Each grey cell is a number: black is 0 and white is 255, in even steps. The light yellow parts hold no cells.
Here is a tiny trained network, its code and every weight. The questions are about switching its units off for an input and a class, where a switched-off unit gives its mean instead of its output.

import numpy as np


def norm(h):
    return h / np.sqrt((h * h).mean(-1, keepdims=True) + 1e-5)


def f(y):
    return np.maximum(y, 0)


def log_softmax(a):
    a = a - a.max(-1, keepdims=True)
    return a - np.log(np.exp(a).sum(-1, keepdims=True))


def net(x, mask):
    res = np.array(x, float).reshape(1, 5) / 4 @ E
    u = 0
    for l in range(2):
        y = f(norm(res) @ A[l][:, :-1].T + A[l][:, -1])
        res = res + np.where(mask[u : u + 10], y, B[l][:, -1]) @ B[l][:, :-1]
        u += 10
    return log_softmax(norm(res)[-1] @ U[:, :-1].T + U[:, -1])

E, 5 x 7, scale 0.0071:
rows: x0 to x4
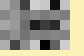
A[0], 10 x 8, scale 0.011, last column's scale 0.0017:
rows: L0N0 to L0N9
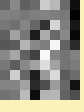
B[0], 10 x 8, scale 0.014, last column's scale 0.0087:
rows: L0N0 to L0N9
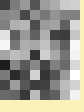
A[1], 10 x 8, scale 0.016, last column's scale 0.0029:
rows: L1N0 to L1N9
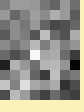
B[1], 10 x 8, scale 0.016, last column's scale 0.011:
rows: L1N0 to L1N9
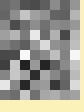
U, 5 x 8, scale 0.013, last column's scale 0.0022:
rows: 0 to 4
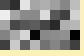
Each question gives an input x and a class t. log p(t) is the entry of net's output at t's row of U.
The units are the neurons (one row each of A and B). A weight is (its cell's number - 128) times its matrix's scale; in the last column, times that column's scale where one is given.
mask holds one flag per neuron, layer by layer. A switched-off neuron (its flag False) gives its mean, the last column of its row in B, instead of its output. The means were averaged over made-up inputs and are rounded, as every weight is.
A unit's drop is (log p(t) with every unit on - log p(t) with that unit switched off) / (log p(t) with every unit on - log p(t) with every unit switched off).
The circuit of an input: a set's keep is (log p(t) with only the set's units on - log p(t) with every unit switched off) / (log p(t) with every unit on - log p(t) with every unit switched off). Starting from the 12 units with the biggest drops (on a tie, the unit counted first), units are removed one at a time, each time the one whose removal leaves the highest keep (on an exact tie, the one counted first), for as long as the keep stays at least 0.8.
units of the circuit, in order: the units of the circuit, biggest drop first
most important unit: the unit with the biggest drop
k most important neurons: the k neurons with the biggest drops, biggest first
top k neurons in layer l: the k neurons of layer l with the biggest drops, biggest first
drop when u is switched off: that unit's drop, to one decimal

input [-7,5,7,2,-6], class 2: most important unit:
L0N7
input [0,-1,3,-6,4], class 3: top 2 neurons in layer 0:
(L0N7 L0N4)
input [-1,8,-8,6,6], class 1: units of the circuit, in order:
(L1N8 L0N7)
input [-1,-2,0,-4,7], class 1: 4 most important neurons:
(L0N7 L0N9 L0N8 L0N6)
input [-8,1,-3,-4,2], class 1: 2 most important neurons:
(L0N4 L0N2)
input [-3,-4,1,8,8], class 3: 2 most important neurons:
(L0N4 L0N3)
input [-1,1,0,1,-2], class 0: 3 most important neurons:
(L0N7 L1N8 L0N4)
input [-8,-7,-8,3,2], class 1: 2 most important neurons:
(L0N4 L1N8)
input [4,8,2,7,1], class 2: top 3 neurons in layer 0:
(L0N5 L0N4 L0N7)
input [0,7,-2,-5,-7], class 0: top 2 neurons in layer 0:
(L0N7 L0N9)
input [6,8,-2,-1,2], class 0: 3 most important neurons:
(L0N5 L0N8 L0N4)
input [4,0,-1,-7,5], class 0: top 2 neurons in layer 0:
(L0N5 L0N8)
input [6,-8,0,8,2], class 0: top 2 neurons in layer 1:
(L1N8 L1N6)
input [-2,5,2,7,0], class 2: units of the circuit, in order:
(L0N7)
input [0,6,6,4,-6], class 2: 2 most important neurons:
(L0N7 L0N9)
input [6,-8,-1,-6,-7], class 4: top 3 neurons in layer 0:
(L0N4 L0N6 L0N0)
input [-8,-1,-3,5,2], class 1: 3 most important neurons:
(L0N4 L0N2 L1N8)
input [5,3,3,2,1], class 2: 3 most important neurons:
(L0N5 L0N4 L1N5)
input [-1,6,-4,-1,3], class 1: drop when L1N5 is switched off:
0.0
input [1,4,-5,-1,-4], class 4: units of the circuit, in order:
(L1N6)
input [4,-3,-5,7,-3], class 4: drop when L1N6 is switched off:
0.1
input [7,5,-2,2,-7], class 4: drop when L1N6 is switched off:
0.2
